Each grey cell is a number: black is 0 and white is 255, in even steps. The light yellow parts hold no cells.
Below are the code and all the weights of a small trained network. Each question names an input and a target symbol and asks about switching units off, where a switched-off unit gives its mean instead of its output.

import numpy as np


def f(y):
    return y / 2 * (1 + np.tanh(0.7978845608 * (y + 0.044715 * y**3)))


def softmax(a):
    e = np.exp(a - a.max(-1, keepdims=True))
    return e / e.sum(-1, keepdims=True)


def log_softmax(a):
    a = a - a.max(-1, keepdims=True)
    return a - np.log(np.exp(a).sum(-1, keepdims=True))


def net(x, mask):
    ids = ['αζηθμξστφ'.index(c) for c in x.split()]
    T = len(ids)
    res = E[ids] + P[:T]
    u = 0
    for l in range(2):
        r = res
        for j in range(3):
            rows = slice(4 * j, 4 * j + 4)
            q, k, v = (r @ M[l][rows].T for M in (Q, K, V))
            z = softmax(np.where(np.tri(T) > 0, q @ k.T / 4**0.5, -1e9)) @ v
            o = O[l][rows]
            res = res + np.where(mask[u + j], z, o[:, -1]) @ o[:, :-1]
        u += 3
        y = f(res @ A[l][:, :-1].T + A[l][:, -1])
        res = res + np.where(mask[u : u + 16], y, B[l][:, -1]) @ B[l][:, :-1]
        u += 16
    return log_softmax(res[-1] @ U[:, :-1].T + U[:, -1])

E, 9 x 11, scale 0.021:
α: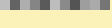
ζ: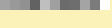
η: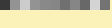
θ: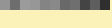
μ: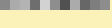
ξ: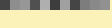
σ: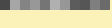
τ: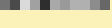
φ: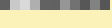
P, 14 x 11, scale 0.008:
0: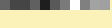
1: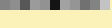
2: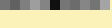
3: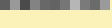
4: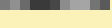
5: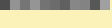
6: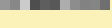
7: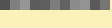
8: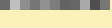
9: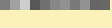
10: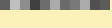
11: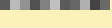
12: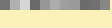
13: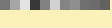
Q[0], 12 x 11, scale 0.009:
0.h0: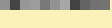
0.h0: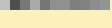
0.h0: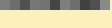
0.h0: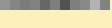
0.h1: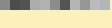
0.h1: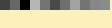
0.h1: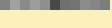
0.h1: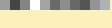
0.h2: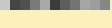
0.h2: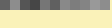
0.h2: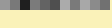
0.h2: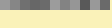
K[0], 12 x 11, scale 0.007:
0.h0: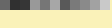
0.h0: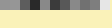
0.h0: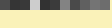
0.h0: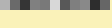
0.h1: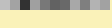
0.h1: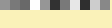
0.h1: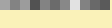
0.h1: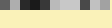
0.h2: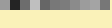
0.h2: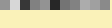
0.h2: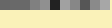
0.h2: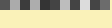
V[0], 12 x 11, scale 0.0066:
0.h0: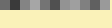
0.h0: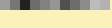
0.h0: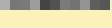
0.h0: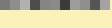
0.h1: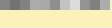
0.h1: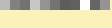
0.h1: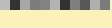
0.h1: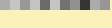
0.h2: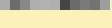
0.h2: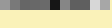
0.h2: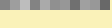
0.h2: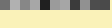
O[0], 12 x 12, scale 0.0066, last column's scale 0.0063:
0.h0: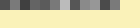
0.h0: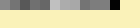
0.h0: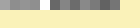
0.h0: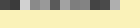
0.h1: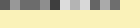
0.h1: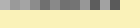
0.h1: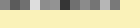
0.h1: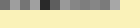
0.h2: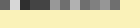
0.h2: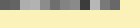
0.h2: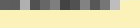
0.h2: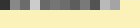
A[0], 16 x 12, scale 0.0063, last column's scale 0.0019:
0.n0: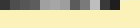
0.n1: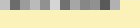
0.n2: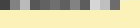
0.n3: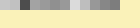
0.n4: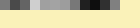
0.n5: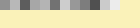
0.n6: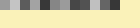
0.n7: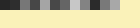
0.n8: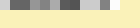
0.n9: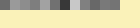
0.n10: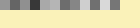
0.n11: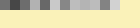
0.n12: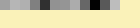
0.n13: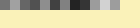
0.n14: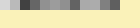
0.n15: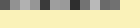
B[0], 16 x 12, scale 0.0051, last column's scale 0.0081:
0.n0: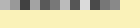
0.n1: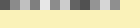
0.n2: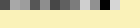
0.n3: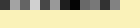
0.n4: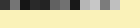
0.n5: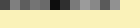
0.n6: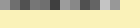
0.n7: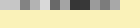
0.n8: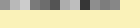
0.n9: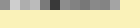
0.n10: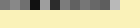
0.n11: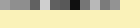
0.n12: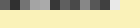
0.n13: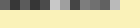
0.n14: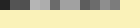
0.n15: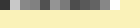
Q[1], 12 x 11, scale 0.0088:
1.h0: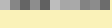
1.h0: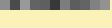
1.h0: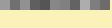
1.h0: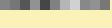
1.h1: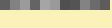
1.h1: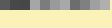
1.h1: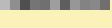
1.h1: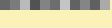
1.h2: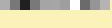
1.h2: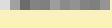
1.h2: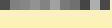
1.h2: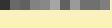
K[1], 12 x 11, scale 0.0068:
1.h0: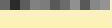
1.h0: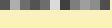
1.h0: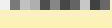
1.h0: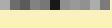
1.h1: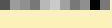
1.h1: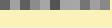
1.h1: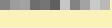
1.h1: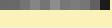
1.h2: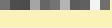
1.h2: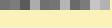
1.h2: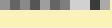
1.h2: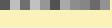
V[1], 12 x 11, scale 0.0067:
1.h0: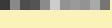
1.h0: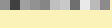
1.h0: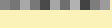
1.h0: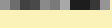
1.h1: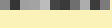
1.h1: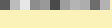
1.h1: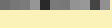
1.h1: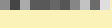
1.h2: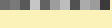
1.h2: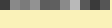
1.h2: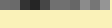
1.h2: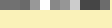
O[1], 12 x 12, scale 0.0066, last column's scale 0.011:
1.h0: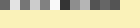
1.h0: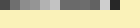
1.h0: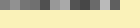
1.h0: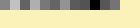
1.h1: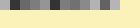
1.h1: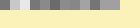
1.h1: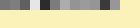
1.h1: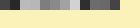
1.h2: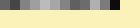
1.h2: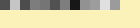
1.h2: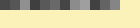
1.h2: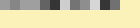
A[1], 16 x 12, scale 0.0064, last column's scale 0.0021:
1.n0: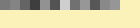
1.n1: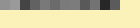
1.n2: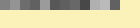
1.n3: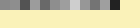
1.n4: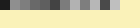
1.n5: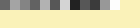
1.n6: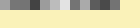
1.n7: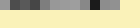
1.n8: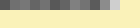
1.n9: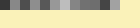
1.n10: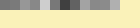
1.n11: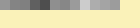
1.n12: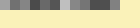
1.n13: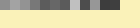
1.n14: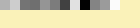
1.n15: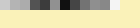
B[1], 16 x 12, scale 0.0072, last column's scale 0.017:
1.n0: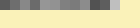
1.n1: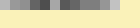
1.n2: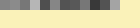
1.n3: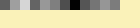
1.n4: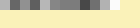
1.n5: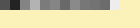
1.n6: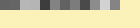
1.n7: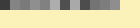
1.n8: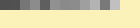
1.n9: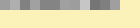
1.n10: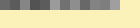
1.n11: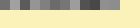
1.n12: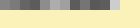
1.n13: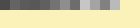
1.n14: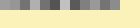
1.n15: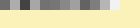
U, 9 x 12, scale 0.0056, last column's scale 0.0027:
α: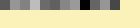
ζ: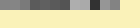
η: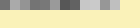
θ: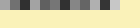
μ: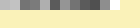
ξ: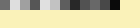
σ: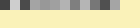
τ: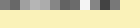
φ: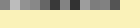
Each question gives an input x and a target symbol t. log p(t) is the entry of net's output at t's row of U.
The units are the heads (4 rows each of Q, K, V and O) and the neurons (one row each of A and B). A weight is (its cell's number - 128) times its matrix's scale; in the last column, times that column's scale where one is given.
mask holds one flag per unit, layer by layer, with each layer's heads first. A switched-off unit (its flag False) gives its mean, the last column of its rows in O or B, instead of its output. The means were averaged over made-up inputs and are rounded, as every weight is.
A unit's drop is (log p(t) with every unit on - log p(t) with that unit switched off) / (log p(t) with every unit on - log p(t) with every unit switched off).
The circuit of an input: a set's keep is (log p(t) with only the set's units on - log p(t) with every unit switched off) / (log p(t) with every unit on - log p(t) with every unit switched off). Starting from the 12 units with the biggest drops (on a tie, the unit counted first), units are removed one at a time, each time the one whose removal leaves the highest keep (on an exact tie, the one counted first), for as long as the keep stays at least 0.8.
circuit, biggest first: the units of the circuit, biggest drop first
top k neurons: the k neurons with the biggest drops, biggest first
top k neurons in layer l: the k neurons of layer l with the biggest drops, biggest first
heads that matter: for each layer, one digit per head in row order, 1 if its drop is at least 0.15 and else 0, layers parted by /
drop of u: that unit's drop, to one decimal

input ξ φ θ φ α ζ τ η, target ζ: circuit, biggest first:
1.h2, 0.n10
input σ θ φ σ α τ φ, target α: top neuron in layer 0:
0.n6
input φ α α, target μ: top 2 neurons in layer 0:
0.n8, 0.n4
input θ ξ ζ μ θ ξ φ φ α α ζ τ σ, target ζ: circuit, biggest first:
1.h2, 0.n10, 0.h2
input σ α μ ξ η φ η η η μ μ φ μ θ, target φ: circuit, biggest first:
0.n4, 1.h2, 1.h1
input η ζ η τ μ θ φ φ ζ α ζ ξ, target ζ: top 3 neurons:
0.n10, 1.n5, 1.n6
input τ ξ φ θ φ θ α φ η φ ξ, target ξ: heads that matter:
110 / 000
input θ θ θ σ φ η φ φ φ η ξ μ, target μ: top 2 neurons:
1.n8, 1.n15
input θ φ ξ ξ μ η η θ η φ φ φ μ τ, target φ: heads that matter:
000 / 001
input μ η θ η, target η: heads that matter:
001 / 100
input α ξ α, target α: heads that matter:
000 / 100
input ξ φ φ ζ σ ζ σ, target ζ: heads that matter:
000 / 001
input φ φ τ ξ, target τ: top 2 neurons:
1.n5, 1.n15
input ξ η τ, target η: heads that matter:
000 / 100
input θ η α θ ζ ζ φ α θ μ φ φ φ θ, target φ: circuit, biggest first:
0.n4, 1.h2, 0.h2
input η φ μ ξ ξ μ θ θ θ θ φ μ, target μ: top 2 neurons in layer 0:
0.n4, 0.n15
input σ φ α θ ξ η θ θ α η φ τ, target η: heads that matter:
000 / 101
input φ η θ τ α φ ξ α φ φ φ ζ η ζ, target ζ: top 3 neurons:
0.n10, 1.n11, 1.n10
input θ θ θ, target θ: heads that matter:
000 / 010
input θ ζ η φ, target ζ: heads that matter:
000 / 001
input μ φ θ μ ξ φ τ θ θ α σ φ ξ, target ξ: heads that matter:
100 / 000
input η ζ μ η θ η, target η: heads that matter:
000 / 100
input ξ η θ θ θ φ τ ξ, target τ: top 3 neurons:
1.n5, 1.n4, 1.n15
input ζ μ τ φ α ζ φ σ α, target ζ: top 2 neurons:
0.n10, 0.n7
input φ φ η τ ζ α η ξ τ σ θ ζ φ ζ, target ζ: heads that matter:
000 / 000
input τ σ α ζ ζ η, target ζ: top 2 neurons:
0.n10, 1.n4
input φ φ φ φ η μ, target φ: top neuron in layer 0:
0.n9
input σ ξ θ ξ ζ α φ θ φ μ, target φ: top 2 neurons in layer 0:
0.n9, 0.n13
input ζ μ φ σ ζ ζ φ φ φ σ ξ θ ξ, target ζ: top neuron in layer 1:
1.n6
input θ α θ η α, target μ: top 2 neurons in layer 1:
1.n5, 1.n8
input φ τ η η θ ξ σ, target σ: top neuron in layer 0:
0.n15
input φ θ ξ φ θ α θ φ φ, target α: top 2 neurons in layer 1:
1.n5, 1.n13
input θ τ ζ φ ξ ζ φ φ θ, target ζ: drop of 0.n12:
0.1
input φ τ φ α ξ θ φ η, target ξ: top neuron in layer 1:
1.n13
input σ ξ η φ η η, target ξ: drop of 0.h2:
0.2
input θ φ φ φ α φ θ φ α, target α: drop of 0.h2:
0.1
